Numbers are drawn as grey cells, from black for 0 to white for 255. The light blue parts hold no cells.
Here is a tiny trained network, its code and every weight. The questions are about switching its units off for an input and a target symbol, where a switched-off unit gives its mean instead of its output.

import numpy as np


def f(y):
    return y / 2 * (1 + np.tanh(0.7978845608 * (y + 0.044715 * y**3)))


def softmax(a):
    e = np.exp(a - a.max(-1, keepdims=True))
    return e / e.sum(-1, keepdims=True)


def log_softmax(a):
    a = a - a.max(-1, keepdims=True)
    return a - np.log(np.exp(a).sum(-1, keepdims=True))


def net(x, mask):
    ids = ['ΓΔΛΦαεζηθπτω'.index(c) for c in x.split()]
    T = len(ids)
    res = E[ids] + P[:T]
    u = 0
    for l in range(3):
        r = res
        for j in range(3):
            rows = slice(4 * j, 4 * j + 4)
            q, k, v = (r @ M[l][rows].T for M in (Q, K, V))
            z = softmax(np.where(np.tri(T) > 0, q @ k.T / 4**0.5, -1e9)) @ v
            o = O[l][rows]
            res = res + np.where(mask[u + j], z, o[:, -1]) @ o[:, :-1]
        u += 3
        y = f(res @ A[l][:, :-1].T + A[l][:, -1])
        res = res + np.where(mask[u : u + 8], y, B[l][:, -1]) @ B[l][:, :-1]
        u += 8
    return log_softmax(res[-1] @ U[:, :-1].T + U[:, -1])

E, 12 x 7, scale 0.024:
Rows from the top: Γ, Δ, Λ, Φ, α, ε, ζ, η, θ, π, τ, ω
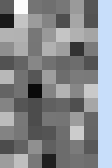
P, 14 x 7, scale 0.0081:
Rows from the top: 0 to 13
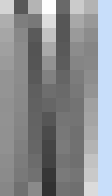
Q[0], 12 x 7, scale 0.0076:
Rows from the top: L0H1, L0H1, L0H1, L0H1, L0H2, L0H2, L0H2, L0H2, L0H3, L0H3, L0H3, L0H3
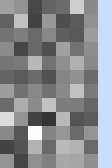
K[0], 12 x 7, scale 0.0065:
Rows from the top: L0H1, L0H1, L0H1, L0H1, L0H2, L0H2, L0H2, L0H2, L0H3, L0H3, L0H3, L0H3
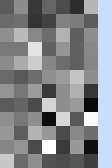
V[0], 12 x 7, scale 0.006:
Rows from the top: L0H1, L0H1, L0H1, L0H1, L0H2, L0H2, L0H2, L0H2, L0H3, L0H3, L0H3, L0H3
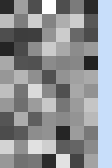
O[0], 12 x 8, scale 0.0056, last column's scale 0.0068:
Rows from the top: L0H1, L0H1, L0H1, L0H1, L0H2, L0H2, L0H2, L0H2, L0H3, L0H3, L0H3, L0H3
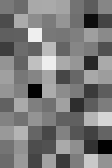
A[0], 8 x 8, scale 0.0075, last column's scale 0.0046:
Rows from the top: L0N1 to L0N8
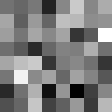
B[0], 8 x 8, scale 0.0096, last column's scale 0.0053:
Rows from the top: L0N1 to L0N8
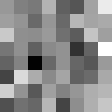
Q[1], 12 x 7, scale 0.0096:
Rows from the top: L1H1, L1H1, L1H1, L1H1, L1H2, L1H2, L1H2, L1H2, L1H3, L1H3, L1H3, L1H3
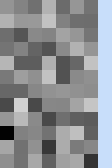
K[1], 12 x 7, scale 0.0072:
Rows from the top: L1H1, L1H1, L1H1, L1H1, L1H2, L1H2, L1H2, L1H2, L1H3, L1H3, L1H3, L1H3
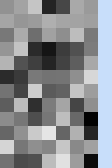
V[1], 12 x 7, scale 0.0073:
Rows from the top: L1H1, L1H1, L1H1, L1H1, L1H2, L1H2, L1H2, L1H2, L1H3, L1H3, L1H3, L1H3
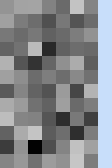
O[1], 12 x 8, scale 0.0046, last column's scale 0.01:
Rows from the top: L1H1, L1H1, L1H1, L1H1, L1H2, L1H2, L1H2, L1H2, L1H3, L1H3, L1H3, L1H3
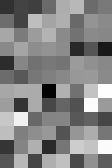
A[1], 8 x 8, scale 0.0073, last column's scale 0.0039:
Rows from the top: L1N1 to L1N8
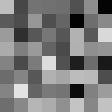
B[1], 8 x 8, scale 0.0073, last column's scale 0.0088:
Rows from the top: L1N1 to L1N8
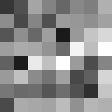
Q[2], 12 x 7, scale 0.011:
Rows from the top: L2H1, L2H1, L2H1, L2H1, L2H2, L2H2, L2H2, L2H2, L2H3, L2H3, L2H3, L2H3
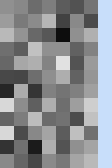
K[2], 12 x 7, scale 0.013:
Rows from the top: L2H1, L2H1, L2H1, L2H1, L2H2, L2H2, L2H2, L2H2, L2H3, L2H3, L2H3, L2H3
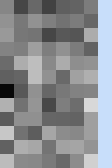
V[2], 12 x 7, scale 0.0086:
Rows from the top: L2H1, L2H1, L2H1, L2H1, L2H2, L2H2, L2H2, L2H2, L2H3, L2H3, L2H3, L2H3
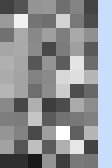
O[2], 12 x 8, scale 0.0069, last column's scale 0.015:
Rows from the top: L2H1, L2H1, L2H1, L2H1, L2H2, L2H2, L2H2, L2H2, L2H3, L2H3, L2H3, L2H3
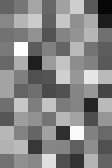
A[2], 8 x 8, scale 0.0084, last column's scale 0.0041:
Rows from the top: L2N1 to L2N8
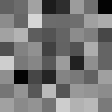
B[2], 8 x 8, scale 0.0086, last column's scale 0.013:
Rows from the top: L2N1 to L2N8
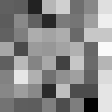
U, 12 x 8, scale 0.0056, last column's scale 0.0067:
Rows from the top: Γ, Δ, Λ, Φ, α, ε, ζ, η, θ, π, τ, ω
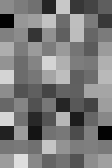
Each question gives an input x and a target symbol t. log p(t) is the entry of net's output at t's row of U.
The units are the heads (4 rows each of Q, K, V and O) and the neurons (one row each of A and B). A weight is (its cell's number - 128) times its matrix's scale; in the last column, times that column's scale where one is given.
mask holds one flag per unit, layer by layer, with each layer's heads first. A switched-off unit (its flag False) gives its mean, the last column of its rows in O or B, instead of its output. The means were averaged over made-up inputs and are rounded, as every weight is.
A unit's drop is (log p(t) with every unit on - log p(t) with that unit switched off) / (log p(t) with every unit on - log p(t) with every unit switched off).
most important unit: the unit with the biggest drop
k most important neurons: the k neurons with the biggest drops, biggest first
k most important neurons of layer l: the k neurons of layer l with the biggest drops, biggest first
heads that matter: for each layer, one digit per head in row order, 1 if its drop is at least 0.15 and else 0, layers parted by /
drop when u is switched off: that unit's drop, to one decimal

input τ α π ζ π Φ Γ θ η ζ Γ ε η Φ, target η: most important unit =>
L2H1
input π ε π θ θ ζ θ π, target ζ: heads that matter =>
000 / 000 / 010
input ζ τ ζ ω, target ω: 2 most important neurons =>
L0N4, L1N4
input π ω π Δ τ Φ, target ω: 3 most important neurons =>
L0N3, L0N5, L1N7
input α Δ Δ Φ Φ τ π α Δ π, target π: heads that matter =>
000 / 010 / 010
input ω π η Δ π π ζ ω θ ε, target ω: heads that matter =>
000 / 001 / 110
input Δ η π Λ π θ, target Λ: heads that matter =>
000 / 010 / 001
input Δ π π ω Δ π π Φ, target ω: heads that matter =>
100 / 001 / 100
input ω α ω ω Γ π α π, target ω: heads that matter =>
000 / 001 / 100
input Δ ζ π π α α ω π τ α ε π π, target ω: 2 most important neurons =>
L0N5, L0N1
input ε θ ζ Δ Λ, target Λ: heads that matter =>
000 / 000 / 010
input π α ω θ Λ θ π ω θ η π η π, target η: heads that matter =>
000 / 000 / 110
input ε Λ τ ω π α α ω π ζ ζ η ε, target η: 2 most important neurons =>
L1N1, L0N4
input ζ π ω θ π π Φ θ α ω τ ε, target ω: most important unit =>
L2H1
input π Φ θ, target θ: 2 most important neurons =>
L2N7, L1N7
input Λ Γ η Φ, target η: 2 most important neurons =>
L0N4, L0N3
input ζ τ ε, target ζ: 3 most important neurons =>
L0N4, L2N2, L1N4
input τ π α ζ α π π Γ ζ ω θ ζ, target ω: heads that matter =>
011 / 011 / 100
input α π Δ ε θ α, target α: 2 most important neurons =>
L1N5, L0N7
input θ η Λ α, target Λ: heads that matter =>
000 / 000 / 001
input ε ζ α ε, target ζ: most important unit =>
L2N2
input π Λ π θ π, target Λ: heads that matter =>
000 / 000 / 101
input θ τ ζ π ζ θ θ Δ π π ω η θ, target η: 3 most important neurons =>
L1N1, L0N4, L1N2
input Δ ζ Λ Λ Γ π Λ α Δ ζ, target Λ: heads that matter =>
101 / 011 / 010
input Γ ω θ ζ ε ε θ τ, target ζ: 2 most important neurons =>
L0N7, L2N2
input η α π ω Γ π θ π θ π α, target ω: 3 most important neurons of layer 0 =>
L0N5, L0N7, L0N3
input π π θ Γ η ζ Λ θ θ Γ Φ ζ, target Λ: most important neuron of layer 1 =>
L1N8
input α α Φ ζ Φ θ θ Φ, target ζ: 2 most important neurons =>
L0N4, L2N2
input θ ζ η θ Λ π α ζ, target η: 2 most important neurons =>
L0N4, L1N1
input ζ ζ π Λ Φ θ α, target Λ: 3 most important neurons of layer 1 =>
L1N8, L1N6, L1N7
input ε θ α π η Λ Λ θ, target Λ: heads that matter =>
000 / 000 / 001
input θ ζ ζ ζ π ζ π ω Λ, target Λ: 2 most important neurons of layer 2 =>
L2N8, L2N5
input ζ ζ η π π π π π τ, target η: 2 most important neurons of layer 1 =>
L1N2, L1N1
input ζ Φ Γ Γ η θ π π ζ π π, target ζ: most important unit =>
L0N4
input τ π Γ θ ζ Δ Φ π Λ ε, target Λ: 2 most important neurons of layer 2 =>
L2N6, L2N1
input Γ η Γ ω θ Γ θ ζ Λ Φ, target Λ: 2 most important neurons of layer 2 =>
L2N8, L2N5
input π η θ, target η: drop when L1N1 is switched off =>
0.1
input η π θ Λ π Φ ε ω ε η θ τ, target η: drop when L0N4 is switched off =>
0.2
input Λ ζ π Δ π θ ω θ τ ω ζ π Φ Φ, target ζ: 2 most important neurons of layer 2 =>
L2N2, L2N6
